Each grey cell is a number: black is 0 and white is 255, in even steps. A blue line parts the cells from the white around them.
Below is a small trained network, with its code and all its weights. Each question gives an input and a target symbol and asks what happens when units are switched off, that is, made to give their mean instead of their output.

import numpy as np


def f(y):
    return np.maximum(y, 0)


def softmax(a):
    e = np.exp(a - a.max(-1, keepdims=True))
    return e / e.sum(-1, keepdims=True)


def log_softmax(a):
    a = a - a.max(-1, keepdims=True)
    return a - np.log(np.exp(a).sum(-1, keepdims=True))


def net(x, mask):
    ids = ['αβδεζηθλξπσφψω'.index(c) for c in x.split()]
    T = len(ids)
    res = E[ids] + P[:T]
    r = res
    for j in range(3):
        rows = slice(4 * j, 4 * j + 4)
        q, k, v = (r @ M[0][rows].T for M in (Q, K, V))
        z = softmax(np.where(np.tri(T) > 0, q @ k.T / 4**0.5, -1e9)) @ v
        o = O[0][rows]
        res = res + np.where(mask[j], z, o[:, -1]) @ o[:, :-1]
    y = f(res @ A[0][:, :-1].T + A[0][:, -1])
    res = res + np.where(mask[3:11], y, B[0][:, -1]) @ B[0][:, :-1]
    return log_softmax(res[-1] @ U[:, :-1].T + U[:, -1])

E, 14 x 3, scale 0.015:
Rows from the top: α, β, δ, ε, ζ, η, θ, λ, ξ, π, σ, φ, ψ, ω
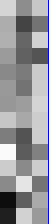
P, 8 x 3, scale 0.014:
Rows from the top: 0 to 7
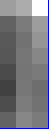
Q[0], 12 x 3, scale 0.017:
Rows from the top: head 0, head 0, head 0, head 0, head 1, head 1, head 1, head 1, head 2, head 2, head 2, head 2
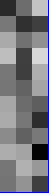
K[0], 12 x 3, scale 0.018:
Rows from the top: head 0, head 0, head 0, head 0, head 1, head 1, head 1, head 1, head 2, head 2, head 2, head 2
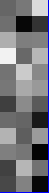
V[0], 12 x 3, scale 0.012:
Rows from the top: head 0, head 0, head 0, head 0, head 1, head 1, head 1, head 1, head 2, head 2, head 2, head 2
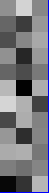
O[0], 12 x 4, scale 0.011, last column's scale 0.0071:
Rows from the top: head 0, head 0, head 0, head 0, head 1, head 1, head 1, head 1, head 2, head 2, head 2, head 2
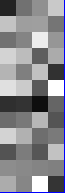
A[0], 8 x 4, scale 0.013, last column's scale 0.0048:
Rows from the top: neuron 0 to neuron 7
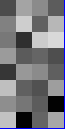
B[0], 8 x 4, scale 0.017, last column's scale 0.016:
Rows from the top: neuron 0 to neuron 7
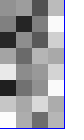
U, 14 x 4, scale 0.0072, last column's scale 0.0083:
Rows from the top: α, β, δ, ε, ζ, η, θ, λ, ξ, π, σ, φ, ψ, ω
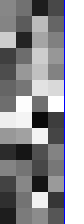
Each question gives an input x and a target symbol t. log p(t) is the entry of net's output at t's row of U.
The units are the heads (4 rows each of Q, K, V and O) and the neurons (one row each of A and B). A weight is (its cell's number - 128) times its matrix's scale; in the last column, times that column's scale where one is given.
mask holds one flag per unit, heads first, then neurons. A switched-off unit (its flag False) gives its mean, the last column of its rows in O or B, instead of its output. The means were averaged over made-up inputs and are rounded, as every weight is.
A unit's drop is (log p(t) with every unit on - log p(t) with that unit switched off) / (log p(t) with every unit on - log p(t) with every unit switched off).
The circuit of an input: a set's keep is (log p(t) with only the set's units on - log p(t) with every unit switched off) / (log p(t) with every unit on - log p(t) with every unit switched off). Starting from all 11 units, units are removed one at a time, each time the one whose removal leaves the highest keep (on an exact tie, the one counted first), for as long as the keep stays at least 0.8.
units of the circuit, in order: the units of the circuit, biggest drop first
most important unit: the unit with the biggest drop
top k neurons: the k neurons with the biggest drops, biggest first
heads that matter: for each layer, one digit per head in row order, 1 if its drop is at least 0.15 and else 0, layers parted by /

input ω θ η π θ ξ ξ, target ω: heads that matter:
011
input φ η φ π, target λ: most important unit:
neuron 7
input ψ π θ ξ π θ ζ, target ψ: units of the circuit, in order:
(neuron 2; head 2; head 1)
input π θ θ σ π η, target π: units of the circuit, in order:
(neuron 4; neuron 7; head 1)
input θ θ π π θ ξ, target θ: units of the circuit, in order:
(neuron 1; neuron 5; head 0)
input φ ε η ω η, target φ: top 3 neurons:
(neuron 2; neuron 0; neuron 1)
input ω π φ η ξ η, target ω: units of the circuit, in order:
(neuron 2; head 1; head 0)
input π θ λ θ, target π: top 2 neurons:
(neuron 4; neuron 1)
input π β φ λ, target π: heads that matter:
000
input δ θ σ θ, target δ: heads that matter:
010
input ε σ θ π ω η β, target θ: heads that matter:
110
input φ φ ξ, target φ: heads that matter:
010
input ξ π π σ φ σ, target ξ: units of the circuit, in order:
(head 2; head 1)
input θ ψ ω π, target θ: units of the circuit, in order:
(head 1; neuron 1; neuron 5; neuron 2)
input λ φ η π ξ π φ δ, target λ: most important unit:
neuron 5
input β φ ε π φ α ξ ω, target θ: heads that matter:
101
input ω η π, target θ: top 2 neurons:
(neuron 1; neuron 4)
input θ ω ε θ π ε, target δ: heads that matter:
100
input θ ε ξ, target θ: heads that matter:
000
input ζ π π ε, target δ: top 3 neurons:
(neuron 2; neuron 7; neuron 1)
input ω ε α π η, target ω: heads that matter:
011
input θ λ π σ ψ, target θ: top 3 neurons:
(neuron 1; neuron 5; neuron 3)
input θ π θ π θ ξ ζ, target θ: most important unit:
neuron 1
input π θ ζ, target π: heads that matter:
000
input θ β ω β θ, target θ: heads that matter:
101
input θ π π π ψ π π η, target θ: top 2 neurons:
(neuron 1; neuron 5)
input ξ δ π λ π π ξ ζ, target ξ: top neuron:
(neuron 5)
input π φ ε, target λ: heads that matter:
010
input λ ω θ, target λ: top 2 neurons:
(neuron 4; neuron 5)
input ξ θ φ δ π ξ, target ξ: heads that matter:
111
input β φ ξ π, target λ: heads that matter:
110
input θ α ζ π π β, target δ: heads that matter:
100
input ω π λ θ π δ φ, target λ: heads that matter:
100
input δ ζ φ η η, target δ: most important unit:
neuron 5
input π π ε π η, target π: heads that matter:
000
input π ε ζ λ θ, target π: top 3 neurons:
(neuron 1; neuron 4; neuron 7)
